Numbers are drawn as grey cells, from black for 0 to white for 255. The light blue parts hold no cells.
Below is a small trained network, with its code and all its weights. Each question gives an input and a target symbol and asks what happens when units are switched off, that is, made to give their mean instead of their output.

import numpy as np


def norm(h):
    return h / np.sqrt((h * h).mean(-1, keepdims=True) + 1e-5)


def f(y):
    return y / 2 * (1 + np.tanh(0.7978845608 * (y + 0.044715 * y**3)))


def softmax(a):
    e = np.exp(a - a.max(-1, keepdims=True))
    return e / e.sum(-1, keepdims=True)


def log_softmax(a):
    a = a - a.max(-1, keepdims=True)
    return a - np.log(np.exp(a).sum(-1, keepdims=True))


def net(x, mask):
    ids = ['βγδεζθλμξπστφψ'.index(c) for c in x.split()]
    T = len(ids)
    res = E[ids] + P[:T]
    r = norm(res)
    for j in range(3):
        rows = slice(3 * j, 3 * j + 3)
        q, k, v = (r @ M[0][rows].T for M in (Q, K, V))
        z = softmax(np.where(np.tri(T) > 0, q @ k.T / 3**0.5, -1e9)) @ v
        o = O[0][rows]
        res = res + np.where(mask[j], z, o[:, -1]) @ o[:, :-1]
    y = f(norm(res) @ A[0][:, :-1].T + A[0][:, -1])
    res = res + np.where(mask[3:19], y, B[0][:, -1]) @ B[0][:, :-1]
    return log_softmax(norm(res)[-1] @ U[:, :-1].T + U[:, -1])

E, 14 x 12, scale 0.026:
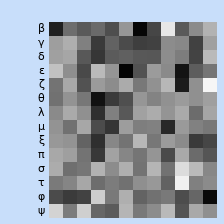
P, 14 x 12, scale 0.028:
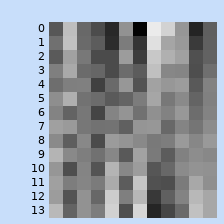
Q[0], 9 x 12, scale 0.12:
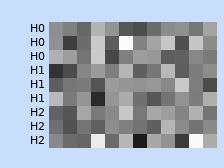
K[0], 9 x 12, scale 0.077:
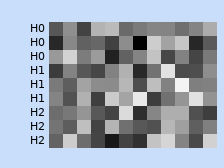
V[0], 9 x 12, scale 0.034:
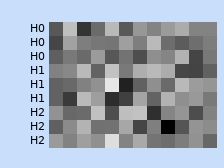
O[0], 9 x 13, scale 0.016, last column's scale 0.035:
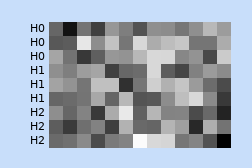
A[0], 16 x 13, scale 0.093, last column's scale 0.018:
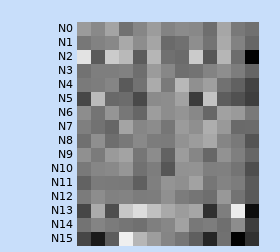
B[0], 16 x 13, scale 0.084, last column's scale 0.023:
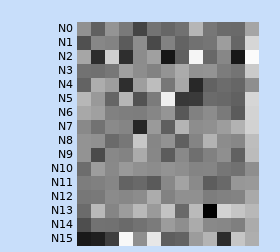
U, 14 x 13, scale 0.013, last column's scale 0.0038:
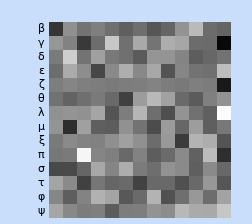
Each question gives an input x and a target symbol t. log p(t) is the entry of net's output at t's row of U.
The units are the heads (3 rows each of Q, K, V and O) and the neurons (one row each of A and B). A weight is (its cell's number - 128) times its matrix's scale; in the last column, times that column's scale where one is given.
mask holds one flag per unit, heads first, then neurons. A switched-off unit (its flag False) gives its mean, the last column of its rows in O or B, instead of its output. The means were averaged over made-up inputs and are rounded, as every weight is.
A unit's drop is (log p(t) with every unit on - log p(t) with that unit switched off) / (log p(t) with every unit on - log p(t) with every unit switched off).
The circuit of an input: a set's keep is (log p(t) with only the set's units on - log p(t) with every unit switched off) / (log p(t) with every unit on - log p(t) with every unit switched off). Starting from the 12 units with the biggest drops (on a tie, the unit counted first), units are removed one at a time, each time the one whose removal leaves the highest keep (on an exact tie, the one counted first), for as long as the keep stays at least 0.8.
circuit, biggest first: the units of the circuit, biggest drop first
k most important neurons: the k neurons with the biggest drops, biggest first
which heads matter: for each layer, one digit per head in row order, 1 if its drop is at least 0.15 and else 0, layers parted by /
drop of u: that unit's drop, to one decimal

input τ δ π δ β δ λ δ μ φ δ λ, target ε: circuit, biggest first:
[H2, N4]
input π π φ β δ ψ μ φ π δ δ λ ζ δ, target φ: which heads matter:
110
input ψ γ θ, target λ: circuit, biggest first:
[H0, N5]
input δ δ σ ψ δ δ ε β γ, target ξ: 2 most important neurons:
[N2, N12]
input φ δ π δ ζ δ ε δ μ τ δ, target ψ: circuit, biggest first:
[H1, N7]
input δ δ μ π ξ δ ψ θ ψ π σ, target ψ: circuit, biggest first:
[N7, H1]
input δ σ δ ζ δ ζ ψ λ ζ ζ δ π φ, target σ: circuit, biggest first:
[N15]
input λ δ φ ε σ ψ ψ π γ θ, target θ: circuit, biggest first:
[H2, N11]
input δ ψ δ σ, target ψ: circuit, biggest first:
[H0, N7]
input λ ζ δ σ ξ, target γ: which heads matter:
010
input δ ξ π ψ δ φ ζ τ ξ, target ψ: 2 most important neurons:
[N2, N7]
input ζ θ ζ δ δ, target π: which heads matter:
100
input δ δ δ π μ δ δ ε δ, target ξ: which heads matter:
101
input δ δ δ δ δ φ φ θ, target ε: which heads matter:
001
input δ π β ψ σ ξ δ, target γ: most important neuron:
[N2]
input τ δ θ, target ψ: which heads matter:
111
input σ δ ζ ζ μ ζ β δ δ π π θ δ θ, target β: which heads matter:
110
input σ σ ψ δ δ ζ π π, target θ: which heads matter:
000
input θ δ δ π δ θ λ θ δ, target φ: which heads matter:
010
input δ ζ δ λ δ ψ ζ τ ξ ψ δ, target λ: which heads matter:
100
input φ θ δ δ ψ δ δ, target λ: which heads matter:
000
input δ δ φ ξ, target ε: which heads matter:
101
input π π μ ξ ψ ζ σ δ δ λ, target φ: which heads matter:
110
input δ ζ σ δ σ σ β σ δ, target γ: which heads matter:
111
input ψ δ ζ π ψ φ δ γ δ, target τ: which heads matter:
100
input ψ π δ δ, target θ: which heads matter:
000
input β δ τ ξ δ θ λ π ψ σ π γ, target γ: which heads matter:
111
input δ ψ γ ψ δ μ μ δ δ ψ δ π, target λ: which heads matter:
100
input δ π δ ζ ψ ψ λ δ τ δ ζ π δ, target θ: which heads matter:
101
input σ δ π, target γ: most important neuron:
[N8]
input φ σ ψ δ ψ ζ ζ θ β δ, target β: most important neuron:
[N2]
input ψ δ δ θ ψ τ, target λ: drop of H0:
0.9
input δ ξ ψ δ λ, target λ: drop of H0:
0.9
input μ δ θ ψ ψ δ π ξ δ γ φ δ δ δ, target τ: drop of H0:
1.0
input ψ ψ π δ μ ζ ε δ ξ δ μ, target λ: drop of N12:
0.0
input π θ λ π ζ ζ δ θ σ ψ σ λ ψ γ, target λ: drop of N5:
0.1
